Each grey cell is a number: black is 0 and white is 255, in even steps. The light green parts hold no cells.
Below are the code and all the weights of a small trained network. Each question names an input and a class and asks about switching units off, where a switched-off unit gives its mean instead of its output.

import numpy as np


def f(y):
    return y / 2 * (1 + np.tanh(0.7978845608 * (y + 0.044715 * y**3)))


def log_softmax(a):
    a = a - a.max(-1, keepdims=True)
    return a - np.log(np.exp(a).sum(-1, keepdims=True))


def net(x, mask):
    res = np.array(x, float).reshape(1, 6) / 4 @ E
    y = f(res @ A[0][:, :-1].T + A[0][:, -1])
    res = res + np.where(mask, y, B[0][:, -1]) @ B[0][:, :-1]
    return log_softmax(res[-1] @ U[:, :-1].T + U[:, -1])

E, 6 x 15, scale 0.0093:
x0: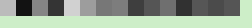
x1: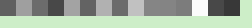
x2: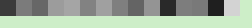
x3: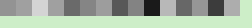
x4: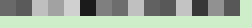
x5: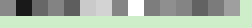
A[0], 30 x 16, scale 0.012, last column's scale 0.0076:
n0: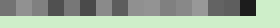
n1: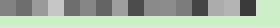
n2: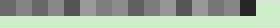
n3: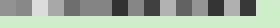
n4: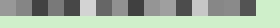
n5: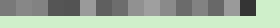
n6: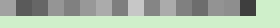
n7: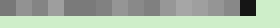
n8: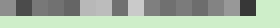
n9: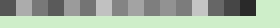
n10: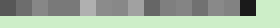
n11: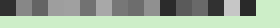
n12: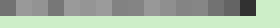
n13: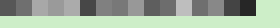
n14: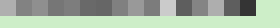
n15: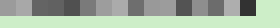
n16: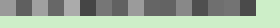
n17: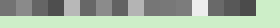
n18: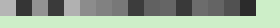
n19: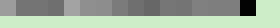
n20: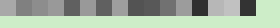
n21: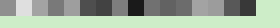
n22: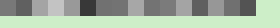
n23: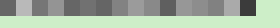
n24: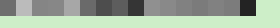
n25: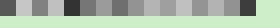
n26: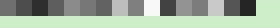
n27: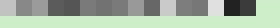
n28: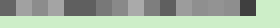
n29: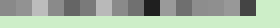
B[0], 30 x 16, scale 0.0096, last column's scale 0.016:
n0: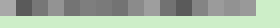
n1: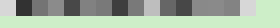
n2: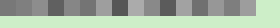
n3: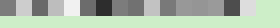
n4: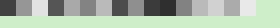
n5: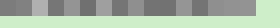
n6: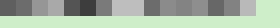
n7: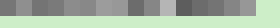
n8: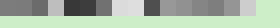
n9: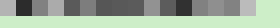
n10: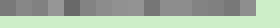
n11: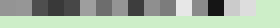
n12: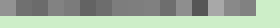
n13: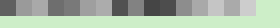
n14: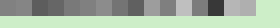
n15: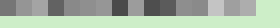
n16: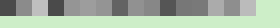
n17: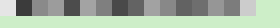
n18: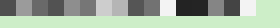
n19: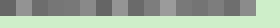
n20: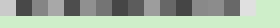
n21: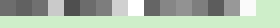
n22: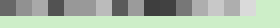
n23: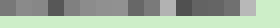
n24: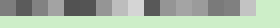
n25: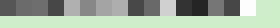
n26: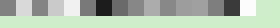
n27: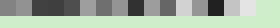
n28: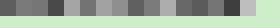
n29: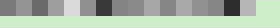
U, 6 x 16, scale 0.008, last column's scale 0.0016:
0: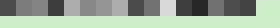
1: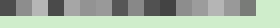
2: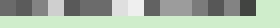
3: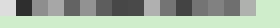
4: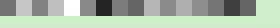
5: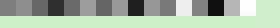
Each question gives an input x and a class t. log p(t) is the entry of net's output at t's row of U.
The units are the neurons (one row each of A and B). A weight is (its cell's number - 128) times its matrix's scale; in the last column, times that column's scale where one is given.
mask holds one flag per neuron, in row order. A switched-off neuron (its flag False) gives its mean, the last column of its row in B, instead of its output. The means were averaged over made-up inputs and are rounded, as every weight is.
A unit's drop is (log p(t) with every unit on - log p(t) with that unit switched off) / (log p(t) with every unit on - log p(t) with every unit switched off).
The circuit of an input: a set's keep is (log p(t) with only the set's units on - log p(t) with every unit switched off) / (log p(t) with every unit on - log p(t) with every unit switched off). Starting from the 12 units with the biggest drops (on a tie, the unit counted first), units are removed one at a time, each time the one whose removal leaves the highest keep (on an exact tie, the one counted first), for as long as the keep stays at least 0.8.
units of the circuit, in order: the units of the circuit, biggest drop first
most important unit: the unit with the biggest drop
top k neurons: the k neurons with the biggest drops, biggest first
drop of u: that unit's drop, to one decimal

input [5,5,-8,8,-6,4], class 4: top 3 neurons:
n3; n29; n11
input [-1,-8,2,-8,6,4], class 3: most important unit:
n1
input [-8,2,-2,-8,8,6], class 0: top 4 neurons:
n25; n28; n4; n3
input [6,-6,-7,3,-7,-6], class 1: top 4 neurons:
n4; n11; n25; n15
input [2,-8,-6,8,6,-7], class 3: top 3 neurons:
n20; n1; n26
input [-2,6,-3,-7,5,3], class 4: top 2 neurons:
n26; n1
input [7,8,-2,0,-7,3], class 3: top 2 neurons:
n17; n9
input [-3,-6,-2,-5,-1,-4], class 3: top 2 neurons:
n1; n20
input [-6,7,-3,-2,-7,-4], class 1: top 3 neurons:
n4; n18; n15
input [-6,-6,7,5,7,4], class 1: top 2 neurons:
n22; n18
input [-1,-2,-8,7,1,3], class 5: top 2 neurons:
n27; n26
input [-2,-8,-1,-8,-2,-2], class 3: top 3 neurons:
n1; n20; n3
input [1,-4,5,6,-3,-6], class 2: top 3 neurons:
n21; n24; n26
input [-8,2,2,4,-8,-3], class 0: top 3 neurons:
n25; n23; n22
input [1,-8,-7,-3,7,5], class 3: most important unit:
n20
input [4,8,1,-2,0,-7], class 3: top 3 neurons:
n17; n9; n8
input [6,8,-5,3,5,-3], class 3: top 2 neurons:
n17; n9
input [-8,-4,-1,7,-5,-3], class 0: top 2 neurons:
n25; n26
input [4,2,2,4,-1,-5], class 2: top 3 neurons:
n21; n25; n26
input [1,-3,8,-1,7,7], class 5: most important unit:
n11
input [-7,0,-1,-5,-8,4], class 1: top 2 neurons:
n4; n18
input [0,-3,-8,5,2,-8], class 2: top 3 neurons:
n21; n24; n11
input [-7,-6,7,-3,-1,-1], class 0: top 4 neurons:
n25; n27; n23; n28
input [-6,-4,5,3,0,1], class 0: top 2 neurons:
n25; n27
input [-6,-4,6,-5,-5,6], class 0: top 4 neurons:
n25; n21; n27; n23
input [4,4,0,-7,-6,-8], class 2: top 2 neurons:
n21; n24
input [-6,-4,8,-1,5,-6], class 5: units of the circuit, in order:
n11
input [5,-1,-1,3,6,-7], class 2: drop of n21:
1.9
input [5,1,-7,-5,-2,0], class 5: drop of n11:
0.0
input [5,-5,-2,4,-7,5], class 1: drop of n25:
0.1
